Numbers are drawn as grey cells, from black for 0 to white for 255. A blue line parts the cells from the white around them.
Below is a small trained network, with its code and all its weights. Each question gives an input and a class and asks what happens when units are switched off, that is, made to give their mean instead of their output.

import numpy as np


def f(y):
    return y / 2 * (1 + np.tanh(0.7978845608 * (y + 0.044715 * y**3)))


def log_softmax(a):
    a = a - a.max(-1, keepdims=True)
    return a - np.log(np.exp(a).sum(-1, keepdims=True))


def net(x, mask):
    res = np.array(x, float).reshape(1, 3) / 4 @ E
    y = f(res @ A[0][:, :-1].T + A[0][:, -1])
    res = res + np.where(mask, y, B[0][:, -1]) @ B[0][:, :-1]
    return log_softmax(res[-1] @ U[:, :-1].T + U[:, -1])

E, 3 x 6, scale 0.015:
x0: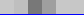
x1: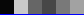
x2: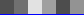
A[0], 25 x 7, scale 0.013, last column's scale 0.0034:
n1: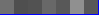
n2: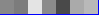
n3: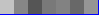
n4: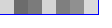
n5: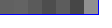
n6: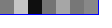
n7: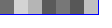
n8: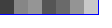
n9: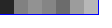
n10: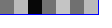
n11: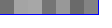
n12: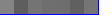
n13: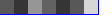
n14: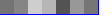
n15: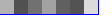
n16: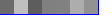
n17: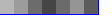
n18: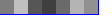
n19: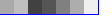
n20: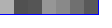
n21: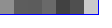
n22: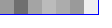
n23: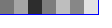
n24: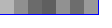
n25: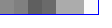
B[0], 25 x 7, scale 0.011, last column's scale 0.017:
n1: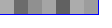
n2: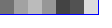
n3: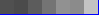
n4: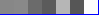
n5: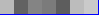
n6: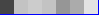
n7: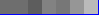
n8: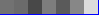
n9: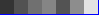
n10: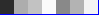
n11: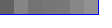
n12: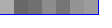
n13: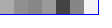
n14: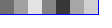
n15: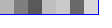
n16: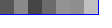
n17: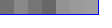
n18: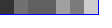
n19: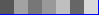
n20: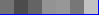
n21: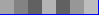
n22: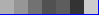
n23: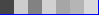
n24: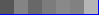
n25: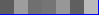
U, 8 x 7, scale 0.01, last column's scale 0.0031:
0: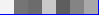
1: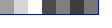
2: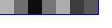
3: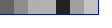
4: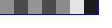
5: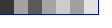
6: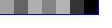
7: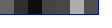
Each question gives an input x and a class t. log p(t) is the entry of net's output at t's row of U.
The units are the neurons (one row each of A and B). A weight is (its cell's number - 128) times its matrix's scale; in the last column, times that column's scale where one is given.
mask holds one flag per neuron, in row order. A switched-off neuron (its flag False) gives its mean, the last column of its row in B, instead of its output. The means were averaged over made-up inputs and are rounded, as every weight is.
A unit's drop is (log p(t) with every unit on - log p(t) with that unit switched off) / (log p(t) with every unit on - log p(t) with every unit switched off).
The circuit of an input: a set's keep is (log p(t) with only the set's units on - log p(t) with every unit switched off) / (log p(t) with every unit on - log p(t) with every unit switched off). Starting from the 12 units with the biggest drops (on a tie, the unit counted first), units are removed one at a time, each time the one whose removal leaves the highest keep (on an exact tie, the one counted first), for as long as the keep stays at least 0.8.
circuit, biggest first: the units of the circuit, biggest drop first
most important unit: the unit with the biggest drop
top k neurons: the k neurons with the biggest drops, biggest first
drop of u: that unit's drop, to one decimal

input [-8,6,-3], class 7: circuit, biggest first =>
(n8, n5)
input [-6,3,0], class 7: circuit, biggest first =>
(n10, n6)
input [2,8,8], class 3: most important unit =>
n14
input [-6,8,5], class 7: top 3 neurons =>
(n8, n10, n6)
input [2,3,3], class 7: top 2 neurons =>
(n10, n6)
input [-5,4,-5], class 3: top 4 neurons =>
(n5, n4, n15, n1)
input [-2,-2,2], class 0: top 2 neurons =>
(n10, n6)
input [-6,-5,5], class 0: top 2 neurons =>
(n15, n10)
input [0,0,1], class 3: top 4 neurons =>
(n4, n15, n22, n19)
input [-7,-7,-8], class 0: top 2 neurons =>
(n21, n5)
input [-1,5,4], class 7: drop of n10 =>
0.4
